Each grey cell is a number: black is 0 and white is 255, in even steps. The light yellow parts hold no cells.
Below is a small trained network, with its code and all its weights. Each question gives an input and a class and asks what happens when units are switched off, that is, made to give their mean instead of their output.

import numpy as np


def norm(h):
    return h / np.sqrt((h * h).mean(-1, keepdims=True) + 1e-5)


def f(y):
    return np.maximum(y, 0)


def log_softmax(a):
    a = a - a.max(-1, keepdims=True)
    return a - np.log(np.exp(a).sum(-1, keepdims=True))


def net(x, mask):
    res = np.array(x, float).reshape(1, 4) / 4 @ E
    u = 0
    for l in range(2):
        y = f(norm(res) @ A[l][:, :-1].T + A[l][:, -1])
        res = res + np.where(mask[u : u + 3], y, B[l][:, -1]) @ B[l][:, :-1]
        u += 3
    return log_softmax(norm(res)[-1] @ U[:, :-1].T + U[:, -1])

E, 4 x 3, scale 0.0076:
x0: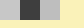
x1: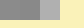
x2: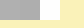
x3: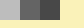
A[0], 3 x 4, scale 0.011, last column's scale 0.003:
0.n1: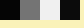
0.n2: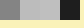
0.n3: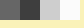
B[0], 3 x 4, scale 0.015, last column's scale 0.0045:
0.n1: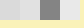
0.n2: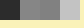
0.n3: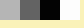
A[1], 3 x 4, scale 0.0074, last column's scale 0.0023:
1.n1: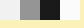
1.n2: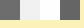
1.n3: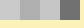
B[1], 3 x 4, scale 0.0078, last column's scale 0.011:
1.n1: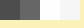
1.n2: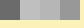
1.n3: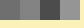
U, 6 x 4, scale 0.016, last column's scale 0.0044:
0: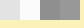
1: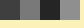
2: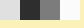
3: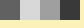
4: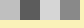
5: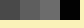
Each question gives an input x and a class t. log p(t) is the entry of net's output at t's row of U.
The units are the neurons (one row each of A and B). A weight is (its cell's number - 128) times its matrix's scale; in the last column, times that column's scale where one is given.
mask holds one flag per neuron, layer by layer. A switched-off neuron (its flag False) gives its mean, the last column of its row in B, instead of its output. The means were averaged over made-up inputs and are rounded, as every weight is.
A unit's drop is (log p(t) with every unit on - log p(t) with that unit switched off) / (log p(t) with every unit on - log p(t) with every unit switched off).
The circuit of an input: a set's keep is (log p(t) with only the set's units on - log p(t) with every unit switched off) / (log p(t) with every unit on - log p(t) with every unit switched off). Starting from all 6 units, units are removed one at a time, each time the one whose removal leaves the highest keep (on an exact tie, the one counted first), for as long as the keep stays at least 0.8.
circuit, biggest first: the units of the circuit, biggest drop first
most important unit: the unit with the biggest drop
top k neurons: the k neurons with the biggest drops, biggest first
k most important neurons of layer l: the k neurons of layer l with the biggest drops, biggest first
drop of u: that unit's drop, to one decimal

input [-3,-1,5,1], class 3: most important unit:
0.n2
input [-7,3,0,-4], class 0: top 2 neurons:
0.n1, 1.n1
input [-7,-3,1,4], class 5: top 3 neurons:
0.n1, 0.n3, 0.n2
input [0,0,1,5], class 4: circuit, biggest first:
0.n3, 0.n1
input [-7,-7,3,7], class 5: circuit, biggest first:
0.n1, 0.n3
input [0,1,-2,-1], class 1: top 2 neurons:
0.n1, 1.n1
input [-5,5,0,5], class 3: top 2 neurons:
0.n3, 0.n1
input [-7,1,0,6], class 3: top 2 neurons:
0.n3, 0.n2
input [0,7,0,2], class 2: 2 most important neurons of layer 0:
0.n3, 0.n1
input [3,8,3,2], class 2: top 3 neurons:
0.n3, 1.n2, 0.n1
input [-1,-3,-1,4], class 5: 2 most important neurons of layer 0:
0.n1, 0.n3
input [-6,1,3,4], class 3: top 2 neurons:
0.n1, 0.n3
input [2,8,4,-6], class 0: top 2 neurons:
0.n1, 0.n3
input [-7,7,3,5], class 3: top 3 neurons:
0.n3, 0.n1, 0.n2
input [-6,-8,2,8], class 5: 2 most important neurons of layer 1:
1.n1, 1.n3
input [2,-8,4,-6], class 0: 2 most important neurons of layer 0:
0.n1, 0.n3
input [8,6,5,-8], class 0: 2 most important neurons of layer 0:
0.n1, 0.n2
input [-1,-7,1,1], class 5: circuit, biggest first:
0.n1
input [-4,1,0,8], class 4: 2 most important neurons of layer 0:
0.n3, 0.n2
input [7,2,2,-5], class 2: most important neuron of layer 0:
0.n3
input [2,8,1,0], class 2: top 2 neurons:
0.n3, 1.n2
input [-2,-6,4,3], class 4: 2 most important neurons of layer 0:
0.n1, 0.n2
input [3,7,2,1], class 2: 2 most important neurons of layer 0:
0.n3, 0.n1
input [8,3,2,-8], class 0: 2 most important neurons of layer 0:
0.n1, 0.n2
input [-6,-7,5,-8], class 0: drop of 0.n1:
0.9
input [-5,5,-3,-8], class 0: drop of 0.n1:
0.5
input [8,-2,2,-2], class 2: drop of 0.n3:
0.5
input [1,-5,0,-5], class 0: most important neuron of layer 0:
0.n1
